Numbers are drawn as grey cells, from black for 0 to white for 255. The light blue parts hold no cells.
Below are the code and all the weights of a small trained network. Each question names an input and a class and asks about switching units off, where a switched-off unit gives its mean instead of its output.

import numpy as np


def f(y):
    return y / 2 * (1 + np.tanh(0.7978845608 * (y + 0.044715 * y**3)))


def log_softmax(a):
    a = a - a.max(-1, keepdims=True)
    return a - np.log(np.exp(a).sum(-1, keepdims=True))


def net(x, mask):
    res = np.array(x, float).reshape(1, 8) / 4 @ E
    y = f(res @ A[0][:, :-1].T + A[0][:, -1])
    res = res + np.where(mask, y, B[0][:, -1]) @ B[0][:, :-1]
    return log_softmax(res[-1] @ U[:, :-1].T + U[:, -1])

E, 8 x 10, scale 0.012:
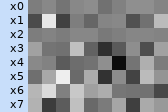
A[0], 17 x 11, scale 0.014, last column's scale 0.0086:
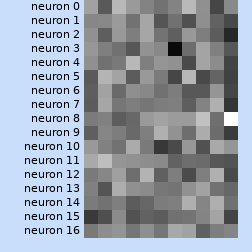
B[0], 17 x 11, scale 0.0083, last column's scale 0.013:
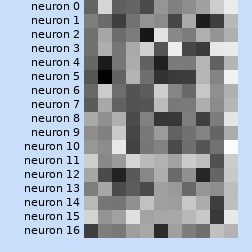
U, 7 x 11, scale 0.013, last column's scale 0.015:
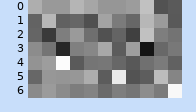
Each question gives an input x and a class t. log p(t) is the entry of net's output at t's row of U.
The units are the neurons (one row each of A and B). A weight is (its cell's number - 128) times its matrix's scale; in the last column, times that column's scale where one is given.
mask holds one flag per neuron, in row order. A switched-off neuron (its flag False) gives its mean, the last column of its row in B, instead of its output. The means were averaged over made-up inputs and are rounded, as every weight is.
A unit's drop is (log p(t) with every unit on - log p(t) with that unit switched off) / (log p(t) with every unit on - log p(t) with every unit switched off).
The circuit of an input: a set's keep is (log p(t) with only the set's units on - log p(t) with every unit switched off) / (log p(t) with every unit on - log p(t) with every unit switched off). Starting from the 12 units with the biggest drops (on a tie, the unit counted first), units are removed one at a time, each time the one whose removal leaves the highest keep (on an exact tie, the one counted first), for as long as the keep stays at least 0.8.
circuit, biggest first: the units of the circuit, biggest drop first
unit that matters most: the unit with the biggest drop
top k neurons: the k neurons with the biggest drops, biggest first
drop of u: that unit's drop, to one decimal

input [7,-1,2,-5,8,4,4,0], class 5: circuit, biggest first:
neuron 3
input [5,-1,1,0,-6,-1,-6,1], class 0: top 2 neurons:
neuron 3; neuron 15
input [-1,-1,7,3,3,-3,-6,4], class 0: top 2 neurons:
neuron 15; neuron 5
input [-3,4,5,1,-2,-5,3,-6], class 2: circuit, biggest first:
neuron 5; neuron 12
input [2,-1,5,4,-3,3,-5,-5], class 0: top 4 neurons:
neuron 15; neuron 14; neuron 3; neuron 8
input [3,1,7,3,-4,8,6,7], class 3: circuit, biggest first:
neuron 12; neuron 1
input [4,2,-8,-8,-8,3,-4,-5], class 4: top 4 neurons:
neuron 3; neuron 9; neuron 8; neuron 0
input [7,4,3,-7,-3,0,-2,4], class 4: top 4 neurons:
neuron 8; neuron 5; neuron 9; neuron 3
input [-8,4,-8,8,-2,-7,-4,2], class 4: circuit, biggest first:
neuron 10; neuron 12
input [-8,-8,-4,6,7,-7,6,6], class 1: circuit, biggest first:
neuron 0; neuron 2
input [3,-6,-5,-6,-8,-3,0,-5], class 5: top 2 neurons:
neuron 16; neuron 10
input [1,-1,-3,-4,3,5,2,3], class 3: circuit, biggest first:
neuron 1; neuron 12; neuron 15
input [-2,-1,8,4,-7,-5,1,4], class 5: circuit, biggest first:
neuron 12; neuron 15
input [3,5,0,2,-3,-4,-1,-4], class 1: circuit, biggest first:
neuron 6
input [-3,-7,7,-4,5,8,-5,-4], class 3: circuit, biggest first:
neuron 1; neuron 12
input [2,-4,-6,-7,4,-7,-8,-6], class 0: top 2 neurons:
neuron 15; neuron 14
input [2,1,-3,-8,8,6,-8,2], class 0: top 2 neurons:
neuron 15; neuron 10
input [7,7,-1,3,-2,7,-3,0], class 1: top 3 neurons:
neuron 6; neuron 7; neuron 8
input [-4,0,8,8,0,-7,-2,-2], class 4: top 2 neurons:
neuron 10; neuron 12
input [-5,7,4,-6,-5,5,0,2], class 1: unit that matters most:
neuron 7
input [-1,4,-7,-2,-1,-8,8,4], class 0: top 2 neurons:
neuron 11; neuron 12
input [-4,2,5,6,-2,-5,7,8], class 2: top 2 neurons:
neuron 4; neuron 15
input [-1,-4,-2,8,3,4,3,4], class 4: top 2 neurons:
neuron 10; neuron 5
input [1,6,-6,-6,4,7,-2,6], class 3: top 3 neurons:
neuron 12; neuron 1; neuron 5
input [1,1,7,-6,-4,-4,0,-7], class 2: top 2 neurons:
neuron 5; neuron 10
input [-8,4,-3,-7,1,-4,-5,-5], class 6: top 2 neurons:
neuron 10; neuron 14
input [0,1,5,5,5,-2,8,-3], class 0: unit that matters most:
neuron 11
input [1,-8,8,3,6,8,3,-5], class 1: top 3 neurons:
neuron 0; neuron 2; neuron 13
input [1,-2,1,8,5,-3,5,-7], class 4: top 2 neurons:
neuron 10; neuron 4
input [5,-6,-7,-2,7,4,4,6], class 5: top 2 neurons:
neuron 3; neuron 5
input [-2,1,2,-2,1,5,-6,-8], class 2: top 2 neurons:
neuron 5; neuron 11
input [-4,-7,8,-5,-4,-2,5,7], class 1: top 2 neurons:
neuron 0; neuron 5
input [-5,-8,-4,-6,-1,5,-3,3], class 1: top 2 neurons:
neuron 0; neuron 13
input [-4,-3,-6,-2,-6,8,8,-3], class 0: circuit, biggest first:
neuron 11
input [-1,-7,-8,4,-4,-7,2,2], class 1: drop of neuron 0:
0.5
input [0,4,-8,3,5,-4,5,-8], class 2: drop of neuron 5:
1.0
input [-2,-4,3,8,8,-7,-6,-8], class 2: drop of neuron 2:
0.0
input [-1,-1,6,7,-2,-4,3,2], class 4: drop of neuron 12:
0.1
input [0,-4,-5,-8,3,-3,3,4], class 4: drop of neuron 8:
0.3
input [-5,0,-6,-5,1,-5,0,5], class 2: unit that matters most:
neuron 10
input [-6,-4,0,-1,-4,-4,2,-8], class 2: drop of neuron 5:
0.6
